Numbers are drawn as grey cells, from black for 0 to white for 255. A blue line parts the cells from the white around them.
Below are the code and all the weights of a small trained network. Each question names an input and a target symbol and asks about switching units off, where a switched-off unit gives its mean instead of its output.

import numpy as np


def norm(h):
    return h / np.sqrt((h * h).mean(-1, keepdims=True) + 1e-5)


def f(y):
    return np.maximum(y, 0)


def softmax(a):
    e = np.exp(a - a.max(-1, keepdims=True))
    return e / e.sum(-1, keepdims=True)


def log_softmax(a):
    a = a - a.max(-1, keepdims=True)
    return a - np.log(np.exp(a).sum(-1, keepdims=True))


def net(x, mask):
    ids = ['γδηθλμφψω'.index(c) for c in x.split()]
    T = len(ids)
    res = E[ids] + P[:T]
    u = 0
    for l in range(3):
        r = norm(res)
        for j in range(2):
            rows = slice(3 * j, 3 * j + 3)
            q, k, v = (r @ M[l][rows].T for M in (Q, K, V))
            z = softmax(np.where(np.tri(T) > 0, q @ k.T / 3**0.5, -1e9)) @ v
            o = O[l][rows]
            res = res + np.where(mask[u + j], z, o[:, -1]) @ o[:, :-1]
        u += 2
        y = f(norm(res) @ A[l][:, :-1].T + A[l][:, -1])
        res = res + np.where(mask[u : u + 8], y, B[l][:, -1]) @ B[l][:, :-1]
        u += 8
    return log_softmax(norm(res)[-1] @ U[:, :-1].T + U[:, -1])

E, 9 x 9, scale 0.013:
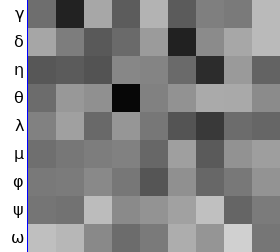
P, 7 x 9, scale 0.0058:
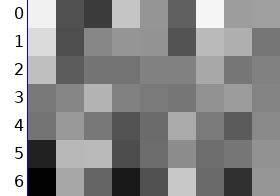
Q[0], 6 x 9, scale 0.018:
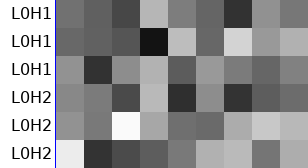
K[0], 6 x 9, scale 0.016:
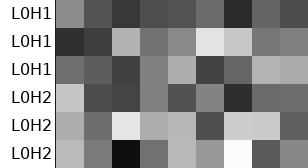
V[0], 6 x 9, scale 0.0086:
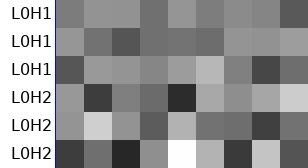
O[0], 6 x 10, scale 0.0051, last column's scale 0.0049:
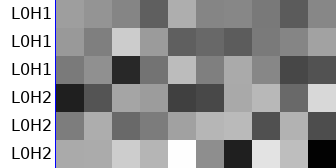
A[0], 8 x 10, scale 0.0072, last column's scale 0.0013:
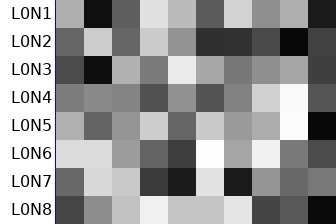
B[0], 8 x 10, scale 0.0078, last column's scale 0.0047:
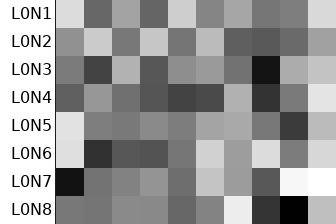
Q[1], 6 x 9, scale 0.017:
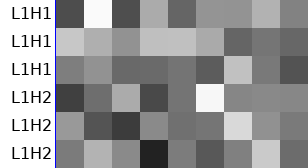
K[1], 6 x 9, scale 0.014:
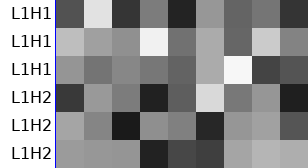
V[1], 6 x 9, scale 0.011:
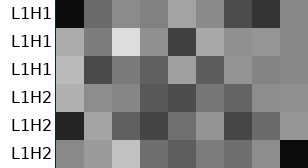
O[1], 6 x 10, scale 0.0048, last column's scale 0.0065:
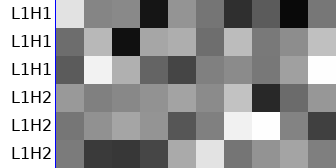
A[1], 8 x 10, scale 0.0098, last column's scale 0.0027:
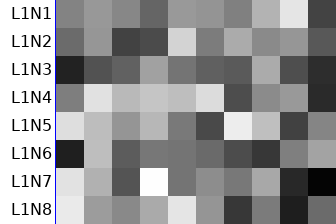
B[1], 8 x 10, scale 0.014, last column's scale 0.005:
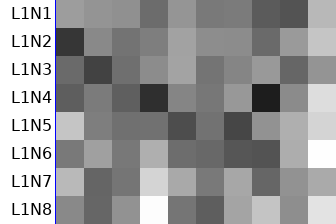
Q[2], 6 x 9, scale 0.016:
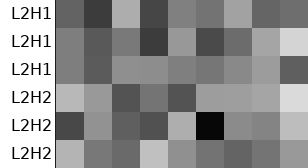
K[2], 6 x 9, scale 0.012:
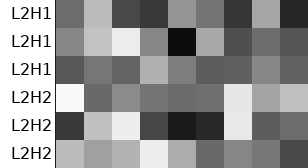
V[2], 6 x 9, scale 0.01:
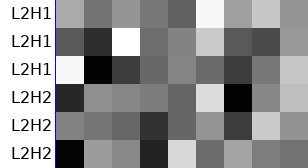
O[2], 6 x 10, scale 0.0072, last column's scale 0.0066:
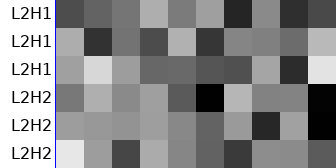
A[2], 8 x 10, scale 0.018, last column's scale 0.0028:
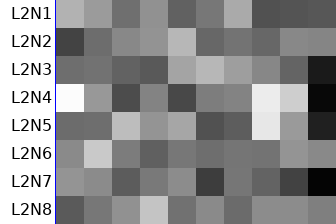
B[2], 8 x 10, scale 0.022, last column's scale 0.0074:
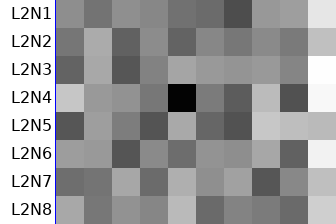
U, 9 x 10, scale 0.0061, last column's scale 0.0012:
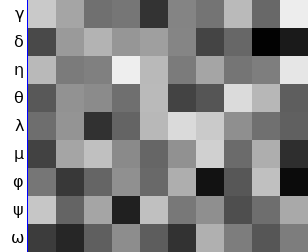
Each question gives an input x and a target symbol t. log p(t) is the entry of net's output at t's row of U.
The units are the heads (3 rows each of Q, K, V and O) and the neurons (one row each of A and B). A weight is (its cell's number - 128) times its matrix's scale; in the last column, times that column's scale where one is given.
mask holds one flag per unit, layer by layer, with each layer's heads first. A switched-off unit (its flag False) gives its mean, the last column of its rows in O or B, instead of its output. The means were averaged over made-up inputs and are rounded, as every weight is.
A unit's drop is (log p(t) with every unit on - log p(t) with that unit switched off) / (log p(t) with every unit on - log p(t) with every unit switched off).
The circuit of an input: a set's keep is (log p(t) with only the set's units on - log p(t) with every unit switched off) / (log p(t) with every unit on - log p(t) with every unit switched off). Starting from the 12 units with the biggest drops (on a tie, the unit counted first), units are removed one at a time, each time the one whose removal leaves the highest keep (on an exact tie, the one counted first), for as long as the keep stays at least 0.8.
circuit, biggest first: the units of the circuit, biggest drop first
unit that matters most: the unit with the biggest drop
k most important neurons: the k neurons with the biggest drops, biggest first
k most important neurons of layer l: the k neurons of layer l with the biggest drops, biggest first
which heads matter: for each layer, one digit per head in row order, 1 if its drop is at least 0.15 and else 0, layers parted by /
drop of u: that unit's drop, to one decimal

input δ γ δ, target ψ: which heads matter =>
10 / 01 / 01
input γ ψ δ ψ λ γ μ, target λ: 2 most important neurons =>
(L0N7; L2N4)
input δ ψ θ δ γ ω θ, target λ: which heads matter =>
01 / 01 / 10
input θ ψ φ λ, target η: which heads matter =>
00 / 10 / 00
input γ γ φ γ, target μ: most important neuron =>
(L0N1)
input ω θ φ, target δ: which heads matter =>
10 / 00 / 10
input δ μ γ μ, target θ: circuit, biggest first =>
(L0H2; L2N5)
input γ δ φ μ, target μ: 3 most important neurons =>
(L0N7; L2N4; L0N4)
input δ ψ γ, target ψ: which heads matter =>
00 / 10 / 10
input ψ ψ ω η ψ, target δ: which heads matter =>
00 / 00 / 10
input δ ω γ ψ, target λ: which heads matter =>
10 / 01 / 00
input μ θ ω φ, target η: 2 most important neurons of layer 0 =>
(L0N6; L0N7)
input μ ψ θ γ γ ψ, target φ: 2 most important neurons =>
(L2N1; L0N8)
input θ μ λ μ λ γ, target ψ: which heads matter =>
00 / 10 / 00
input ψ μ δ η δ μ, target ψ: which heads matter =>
01 / 10 / 10
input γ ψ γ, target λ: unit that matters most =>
L0H2
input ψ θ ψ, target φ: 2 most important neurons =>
(L1N8; L0N6)
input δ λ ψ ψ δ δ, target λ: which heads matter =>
10 / 00 / 00
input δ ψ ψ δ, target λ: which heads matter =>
10 / 00 / 01
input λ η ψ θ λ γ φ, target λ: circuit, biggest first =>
(L2N4)
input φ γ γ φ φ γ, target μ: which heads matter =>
00 / 00 / 10
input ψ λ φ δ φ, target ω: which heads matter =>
01 / 00 / 00
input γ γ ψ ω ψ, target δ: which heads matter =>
10 / 00 / 10
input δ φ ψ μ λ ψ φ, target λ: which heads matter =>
01 / 00 / 00
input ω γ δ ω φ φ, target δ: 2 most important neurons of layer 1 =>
(L1N6; L1N4)
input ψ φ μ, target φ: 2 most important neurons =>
(L0N8; L1N6)
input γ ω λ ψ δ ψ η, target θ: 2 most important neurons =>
(L1N8; L2N5)
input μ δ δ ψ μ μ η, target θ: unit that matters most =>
L1H1
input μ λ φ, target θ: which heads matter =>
01 / 00 / 00
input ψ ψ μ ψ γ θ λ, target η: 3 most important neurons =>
(L0N2; L1N8; L1N4)
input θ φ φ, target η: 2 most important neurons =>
(L2N8; L1N5)
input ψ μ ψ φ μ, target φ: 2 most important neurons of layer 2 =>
(L2N4; L2N3)
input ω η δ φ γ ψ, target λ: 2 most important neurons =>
(L1N8; L2N3)
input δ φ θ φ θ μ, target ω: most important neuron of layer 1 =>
(L1N3)
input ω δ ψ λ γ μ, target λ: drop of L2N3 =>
0.2
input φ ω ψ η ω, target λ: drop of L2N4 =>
0.1
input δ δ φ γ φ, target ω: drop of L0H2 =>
0.7
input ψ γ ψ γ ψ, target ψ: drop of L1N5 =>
0.0
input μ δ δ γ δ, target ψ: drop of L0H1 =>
0.1
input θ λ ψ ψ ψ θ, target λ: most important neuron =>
(L0N4)
